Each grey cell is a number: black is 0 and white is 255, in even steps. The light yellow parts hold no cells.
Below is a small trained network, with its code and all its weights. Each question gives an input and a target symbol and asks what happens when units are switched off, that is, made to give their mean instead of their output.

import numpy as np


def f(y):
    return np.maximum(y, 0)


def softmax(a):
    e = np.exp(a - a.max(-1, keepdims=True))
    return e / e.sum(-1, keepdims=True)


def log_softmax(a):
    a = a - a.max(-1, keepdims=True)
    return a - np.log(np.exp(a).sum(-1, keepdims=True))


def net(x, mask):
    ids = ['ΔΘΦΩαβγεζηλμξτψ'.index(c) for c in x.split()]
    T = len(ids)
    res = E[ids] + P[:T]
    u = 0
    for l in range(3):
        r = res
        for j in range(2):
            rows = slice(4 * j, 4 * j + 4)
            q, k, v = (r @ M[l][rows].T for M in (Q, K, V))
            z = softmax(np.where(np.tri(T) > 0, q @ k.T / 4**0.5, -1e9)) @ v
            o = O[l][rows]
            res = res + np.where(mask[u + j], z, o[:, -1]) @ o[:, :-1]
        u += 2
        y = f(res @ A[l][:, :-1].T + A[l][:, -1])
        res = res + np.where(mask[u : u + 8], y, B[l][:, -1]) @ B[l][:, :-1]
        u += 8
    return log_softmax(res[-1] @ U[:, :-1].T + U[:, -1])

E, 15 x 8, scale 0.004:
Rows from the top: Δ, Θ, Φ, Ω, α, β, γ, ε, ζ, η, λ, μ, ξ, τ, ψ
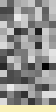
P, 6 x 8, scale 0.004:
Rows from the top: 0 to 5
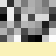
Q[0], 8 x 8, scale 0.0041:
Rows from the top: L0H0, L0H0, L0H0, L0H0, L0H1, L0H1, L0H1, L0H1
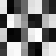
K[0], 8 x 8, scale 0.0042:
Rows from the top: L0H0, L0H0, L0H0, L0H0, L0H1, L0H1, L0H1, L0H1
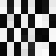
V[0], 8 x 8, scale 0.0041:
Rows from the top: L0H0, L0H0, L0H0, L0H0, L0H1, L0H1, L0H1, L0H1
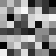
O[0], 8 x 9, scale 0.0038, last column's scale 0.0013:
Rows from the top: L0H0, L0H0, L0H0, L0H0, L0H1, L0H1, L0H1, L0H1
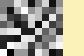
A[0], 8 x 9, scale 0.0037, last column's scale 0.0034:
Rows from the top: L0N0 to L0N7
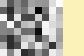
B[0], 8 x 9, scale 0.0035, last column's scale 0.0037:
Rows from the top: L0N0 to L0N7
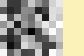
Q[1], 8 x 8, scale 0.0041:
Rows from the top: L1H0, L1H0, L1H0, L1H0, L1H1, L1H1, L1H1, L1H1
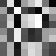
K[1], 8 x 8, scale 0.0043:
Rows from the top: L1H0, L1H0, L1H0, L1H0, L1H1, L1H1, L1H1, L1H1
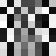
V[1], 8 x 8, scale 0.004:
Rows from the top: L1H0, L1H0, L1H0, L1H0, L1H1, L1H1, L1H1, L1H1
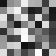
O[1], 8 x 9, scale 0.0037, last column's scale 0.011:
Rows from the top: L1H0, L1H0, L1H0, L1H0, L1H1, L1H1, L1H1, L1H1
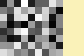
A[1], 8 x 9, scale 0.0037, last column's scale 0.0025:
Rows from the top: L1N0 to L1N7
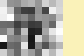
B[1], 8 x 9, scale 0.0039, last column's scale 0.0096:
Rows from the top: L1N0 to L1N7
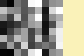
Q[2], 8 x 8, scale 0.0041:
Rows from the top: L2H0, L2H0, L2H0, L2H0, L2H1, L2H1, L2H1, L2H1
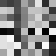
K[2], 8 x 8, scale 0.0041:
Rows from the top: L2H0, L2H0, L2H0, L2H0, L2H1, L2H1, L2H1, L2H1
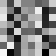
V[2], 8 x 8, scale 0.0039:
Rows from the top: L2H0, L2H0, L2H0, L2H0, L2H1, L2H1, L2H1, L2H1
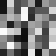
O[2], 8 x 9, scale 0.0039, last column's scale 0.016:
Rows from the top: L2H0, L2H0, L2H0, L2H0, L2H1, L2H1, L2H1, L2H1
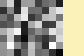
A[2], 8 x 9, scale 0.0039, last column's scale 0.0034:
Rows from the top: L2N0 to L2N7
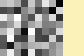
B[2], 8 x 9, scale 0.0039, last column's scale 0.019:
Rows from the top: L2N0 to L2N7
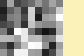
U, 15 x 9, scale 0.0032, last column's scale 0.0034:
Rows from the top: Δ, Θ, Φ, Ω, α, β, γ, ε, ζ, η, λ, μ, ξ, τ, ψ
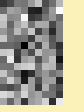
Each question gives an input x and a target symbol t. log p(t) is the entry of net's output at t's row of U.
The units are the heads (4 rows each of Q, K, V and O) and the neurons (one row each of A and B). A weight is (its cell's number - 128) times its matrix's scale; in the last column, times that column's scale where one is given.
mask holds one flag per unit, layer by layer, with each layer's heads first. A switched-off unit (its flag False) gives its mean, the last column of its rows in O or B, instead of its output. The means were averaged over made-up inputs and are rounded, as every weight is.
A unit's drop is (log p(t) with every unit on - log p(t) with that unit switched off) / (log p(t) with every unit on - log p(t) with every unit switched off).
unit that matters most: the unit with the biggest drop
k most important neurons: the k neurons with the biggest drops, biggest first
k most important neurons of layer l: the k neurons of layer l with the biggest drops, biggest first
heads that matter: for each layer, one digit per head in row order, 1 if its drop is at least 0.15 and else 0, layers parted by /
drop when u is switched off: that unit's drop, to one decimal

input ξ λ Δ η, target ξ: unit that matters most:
L0H1
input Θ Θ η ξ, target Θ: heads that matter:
10 / 10 / 01
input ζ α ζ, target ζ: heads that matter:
01 / 10 / 10
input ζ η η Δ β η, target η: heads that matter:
11 / 11 / 01
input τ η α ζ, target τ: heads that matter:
10 / 11 / 01
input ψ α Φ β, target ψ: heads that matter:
01 / 10 / 10
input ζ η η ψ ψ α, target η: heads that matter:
11 / 11 / 01
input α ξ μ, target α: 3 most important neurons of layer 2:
[L2N4 L2N7 L2N5]
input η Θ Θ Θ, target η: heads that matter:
11 / 11 / 11
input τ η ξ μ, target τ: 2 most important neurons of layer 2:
[L2N5 L2N7]
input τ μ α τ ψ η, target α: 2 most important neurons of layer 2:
[L2N4 L2N7]
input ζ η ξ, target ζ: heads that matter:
01 / 10 / 11
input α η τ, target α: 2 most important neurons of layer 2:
[L2N4 L2N7]
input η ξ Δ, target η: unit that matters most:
L2H1
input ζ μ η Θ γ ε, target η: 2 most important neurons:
[L1N3 L2N2]
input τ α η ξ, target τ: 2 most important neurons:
[L2N5 L2N7]
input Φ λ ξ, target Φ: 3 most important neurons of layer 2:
[L2N1 L2N3 L2N2]
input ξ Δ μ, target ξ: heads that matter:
01 / 01 / 11
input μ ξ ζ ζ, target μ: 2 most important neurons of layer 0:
[L0N2 L0N7]
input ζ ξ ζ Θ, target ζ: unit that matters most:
L0H1
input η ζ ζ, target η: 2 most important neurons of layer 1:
[L1N3 L1N5]
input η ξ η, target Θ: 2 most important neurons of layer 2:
[L2N5 L2N2]
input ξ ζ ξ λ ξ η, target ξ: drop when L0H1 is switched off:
0.2
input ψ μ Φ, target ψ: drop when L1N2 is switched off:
0.0
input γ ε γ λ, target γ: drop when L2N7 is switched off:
0.1
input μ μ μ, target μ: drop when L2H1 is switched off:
0.6
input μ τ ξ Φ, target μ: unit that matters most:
L2H1
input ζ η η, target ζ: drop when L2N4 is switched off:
0.1
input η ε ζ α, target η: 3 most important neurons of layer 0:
[L0N2 L0N7 L0N3]
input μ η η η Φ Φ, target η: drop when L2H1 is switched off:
0.3
